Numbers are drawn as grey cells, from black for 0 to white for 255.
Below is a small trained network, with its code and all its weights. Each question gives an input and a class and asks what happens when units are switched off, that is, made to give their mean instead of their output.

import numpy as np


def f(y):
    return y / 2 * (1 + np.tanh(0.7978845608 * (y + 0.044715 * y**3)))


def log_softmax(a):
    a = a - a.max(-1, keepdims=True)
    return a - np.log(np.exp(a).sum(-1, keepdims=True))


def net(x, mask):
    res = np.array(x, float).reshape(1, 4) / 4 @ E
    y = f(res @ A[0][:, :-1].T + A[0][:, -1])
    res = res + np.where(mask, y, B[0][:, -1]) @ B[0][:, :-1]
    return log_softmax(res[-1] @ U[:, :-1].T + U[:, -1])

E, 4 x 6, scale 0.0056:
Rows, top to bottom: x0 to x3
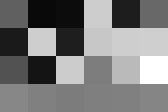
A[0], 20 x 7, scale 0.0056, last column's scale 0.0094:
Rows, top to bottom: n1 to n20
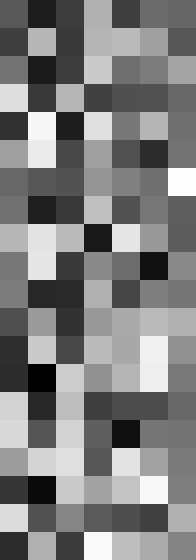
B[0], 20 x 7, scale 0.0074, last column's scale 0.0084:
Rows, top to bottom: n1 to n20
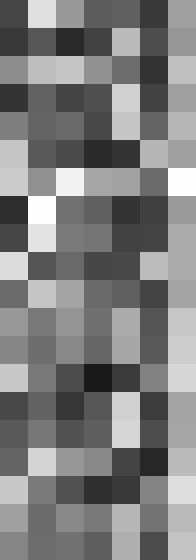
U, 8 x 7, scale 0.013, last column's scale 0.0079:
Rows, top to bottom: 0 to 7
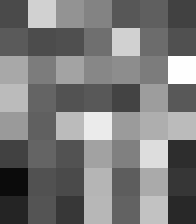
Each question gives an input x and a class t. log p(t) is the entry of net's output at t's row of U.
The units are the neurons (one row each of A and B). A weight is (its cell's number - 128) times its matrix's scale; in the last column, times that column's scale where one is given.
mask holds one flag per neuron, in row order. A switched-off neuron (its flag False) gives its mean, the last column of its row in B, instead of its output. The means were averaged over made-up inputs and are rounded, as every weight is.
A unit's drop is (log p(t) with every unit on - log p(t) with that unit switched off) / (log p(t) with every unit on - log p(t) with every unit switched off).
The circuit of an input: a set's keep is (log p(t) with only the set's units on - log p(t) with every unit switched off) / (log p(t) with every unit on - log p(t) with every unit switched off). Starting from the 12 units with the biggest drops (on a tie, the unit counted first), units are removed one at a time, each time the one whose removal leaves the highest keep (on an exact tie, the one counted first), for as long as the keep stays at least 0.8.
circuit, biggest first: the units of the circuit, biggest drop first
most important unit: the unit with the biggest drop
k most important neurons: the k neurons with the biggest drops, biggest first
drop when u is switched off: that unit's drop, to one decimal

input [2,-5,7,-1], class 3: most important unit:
n14
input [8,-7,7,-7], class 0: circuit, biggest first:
[n8; n1]
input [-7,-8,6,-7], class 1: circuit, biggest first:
[n15; n4]
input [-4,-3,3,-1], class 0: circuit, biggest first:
[n17; n9]
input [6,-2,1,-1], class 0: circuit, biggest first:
[n8; n1]
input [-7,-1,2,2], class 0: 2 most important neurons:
[n9; n17]
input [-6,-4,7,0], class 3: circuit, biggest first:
[n14; n18]
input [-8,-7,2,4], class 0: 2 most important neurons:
[n9; n17]
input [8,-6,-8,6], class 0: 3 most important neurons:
[n1; n8; n11]
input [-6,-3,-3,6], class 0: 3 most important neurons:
[n9; n17; n7]
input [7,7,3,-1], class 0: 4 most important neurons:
[n8; n3; n1; n11]
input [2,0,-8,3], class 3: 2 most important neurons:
[n6; n10]
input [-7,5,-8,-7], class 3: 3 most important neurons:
[n10; n6; n3]
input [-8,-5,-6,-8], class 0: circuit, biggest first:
[n9]
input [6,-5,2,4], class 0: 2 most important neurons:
[n8; n1]
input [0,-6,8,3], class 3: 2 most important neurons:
[n14; n18]
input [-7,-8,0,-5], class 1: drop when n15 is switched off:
0.3
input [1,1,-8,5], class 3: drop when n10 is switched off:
0.2
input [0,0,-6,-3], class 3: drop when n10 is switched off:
0.4
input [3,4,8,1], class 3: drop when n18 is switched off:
0.5
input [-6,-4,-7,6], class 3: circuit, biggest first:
[n6]
